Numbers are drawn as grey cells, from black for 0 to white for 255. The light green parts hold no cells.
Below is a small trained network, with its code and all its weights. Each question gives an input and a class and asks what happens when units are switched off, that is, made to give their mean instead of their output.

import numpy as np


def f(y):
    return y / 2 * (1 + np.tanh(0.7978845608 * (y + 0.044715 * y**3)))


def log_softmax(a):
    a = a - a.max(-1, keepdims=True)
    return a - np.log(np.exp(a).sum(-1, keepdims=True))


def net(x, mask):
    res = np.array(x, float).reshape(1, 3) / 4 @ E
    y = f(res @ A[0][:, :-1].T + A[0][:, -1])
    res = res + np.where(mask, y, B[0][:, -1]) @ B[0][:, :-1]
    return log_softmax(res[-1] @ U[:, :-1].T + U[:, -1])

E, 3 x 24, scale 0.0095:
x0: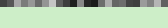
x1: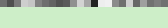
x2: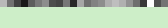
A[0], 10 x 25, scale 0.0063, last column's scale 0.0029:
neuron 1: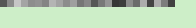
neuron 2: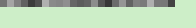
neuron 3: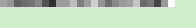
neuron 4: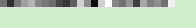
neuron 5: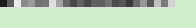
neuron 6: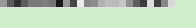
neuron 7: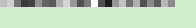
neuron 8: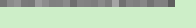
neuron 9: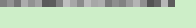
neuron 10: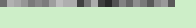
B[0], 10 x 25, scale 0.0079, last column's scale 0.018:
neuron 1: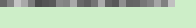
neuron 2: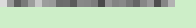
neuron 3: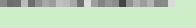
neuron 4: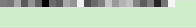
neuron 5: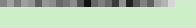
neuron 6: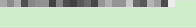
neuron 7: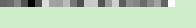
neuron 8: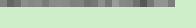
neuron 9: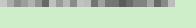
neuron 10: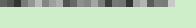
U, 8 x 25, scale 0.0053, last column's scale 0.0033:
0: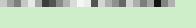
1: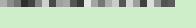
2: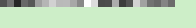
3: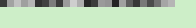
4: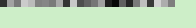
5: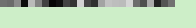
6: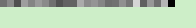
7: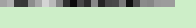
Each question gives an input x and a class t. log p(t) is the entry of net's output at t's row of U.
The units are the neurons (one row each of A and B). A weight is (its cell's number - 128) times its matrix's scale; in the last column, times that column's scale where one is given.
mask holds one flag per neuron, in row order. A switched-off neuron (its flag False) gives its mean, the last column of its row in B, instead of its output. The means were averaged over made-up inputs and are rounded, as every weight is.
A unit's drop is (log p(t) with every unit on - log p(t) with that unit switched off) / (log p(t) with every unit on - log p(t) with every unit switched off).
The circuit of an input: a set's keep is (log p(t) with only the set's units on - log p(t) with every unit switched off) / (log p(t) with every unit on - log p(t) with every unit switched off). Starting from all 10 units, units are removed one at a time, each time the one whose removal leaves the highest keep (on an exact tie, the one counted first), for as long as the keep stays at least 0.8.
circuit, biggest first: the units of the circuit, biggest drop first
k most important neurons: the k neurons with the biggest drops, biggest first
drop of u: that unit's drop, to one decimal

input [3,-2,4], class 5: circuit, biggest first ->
(neuron 7)
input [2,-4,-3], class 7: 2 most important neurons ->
(neuron 3; neuron 2)
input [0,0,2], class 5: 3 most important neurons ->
(neuron 7; neuron 3; neuron 9)
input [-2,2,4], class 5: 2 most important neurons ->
(neuron 7; neuron 6)
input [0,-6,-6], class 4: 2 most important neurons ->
(neuron 5; neuron 1)
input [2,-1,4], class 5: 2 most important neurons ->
(neuron 7; neuron 3)
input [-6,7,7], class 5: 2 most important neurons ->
(neuron 6; neuron 4)
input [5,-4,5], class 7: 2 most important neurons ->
(neuron 4; neuron 2)
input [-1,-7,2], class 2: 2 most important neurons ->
(neuron 6; neuron 10)
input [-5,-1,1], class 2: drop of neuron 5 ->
-0.1
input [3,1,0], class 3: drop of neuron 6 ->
0.7
